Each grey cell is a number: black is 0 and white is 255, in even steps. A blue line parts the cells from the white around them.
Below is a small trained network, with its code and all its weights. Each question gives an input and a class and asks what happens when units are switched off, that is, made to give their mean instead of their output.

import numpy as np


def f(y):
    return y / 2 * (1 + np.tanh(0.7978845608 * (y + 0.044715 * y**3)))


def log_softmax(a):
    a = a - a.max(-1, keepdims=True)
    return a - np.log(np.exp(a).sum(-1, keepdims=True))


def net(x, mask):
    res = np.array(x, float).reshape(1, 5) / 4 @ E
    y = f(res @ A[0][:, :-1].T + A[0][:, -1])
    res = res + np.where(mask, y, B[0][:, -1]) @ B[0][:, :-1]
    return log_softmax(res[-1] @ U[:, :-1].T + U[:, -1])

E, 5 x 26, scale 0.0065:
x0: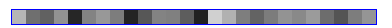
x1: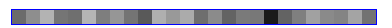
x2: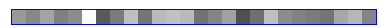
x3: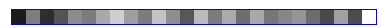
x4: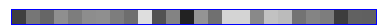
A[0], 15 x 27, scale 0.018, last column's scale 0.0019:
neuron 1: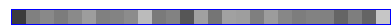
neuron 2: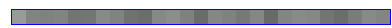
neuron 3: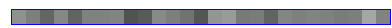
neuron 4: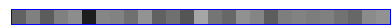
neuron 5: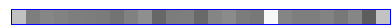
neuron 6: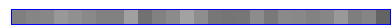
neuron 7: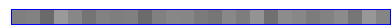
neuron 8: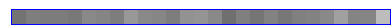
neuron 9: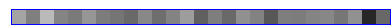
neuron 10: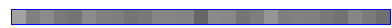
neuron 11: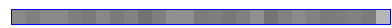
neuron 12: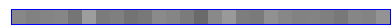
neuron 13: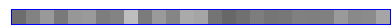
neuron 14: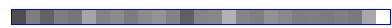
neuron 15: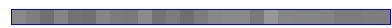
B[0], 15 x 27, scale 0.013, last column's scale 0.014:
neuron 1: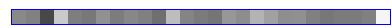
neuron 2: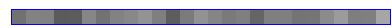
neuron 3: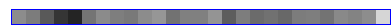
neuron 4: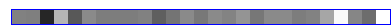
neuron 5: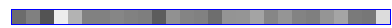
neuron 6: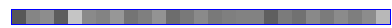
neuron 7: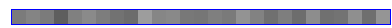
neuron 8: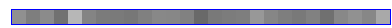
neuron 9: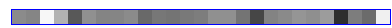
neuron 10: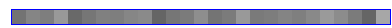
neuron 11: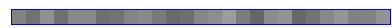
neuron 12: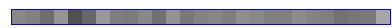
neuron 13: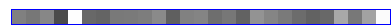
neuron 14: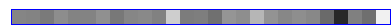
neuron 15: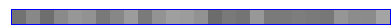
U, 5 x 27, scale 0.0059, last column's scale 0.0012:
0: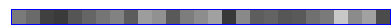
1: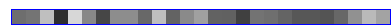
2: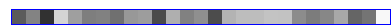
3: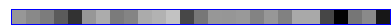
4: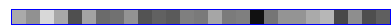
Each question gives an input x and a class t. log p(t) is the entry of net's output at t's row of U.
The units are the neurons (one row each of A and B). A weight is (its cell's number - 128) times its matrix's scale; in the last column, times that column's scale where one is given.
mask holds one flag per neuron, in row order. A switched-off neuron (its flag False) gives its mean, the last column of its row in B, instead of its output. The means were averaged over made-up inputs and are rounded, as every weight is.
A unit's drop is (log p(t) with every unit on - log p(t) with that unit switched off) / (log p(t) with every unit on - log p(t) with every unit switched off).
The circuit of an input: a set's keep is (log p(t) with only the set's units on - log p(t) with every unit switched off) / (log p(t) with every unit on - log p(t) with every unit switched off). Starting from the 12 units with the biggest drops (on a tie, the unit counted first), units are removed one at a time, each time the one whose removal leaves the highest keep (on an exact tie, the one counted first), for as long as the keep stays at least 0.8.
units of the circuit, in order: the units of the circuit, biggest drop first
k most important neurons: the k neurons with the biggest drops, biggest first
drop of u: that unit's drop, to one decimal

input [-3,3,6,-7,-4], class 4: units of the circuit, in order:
[neuron 9]
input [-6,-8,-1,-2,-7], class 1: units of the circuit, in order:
[neuron 1; neuron 13]
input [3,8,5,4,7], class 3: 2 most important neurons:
[neuron 4; neuron 5]
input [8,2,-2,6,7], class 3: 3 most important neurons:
[neuron 3; neuron 5; neuron 14]
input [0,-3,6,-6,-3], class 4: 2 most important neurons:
[neuron 9; neuron 1]
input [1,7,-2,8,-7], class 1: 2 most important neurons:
[neuron 4; neuron 13]
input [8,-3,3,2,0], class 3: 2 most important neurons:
[neuron 3; neuron 4]
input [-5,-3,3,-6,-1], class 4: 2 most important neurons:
[neuron 9; neuron 1]
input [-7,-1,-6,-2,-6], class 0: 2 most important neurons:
[neuron 4; neuron 1]
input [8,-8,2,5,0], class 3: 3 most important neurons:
[neuron 3; neuron 4; neuron 14]
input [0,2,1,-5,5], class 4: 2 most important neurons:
[neuron 9; neuron 4]
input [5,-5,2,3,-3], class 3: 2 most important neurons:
[neuron 4; neuron 13]
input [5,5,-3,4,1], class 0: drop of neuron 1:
0.2
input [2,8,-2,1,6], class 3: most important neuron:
[neuron 5]
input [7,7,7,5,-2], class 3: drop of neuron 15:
0.0
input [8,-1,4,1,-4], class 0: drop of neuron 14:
0.1
